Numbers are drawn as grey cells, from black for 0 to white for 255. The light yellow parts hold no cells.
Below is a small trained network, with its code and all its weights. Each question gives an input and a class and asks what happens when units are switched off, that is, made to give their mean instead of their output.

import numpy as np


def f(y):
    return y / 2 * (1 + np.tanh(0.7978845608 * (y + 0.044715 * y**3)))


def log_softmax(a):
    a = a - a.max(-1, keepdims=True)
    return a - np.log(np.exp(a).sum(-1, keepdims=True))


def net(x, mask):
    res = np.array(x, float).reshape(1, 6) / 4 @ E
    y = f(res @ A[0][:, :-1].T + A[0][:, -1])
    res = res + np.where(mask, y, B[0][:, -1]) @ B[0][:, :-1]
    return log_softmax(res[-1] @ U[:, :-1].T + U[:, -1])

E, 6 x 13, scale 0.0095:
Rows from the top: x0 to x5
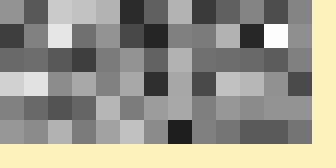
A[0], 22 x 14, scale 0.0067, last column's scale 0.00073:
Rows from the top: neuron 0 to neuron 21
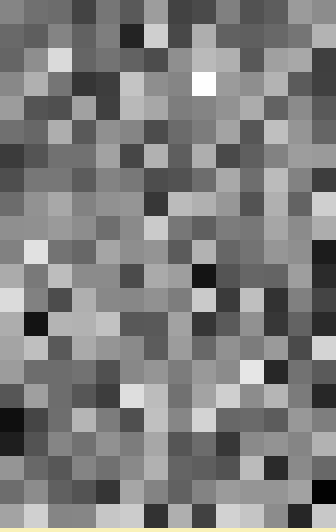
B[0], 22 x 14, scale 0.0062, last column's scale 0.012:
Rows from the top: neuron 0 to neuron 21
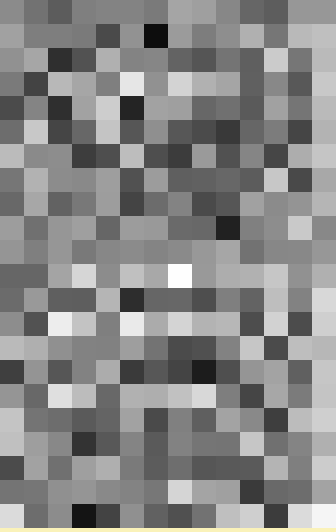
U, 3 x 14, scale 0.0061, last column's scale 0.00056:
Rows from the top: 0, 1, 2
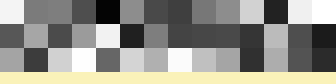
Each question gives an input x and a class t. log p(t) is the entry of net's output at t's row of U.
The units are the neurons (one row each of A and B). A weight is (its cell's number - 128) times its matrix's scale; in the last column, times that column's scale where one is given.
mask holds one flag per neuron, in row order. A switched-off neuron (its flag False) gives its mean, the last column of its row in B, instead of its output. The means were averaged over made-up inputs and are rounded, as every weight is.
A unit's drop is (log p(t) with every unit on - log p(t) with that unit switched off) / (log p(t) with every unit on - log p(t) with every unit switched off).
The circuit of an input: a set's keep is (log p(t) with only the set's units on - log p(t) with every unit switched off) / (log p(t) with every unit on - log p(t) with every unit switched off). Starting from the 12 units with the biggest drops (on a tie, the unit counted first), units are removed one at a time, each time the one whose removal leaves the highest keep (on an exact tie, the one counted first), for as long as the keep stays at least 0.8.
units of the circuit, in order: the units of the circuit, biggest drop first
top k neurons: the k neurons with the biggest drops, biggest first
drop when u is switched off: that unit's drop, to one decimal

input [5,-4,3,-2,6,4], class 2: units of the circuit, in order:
(neuron 13)
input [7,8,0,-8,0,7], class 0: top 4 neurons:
(neuron 6; neuron 1; neuron 18; neuron 17)
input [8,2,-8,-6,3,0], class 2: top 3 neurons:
(neuron 13; neuron 11; neuron 21)
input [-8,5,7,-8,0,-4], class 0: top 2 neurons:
(neuron 6; neuron 17)
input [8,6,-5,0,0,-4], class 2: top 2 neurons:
(neuron 13; neuron 11)
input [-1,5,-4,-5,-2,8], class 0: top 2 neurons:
(neuron 6; neuron 1)
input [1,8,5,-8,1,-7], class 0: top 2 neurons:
(neuron 6; neuron 17)
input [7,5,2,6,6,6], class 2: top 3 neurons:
(neuron 13; neuron 11; neuron 6)
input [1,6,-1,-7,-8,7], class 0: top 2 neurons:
(neuron 6; neuron 1)
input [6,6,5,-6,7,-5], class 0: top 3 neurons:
(neuron 6; neuron 17; neuron 18)
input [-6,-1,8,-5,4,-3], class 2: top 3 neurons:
(neuron 21; neuron 3; neuron 16)
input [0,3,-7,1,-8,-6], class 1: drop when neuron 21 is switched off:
0.3
